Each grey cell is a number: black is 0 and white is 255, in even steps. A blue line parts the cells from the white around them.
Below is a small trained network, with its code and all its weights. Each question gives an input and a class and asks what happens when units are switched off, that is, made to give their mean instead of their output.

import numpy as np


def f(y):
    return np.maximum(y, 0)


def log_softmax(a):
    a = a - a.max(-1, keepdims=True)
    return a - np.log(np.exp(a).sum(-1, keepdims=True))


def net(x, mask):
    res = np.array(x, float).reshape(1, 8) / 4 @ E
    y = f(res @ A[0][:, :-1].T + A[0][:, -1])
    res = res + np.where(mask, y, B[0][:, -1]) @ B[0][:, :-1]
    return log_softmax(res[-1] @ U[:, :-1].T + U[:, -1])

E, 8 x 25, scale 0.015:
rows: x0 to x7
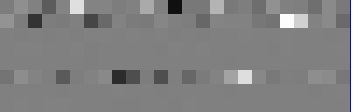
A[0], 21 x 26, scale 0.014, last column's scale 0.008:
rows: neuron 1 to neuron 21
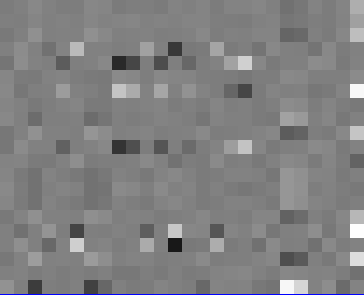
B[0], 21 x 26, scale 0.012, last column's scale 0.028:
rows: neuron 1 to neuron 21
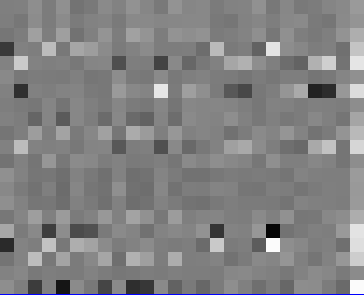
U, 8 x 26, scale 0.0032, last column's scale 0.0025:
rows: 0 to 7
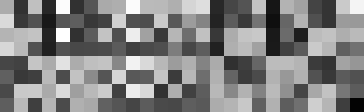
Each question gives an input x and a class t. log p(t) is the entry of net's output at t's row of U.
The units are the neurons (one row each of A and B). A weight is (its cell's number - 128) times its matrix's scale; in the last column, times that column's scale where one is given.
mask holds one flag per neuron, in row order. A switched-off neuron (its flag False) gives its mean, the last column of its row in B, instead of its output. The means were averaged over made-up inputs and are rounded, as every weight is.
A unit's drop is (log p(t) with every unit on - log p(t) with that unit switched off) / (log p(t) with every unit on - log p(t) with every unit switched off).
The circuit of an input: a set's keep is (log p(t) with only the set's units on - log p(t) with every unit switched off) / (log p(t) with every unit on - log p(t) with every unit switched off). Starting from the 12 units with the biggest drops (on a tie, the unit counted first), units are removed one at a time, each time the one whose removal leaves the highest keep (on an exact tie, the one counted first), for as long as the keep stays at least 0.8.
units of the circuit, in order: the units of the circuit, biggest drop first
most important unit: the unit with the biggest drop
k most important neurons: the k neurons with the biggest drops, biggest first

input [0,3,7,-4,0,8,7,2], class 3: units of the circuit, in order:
(neuron 18)
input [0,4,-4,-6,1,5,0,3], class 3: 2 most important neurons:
(neuron 18; neuron 4)
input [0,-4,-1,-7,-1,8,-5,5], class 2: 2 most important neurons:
(neuron 18; neuron 4)
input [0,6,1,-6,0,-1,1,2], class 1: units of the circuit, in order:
(neuron 18; neuron 5)
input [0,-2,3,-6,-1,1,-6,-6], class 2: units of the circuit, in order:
(neuron 18; neuron 21)
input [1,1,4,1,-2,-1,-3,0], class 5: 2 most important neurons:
(neuron 17; neuron 5)
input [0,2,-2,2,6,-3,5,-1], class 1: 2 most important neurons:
(neuron 18; neuron 4)
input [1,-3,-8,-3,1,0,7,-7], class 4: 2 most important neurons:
(neuron 5; neuron 17)
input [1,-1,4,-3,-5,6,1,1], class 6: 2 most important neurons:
(neuron 17; neuron 21)
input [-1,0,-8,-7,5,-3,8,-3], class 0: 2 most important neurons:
(neuron 21; neuron 18)
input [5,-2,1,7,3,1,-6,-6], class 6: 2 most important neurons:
(neuron 7; neuron 21)
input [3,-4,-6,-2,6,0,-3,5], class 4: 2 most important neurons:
(neuron 5; neuron 11)
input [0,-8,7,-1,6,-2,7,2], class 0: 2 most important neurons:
(neuron 18; neuron 4)
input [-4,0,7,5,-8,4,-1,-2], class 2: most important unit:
neuron 21
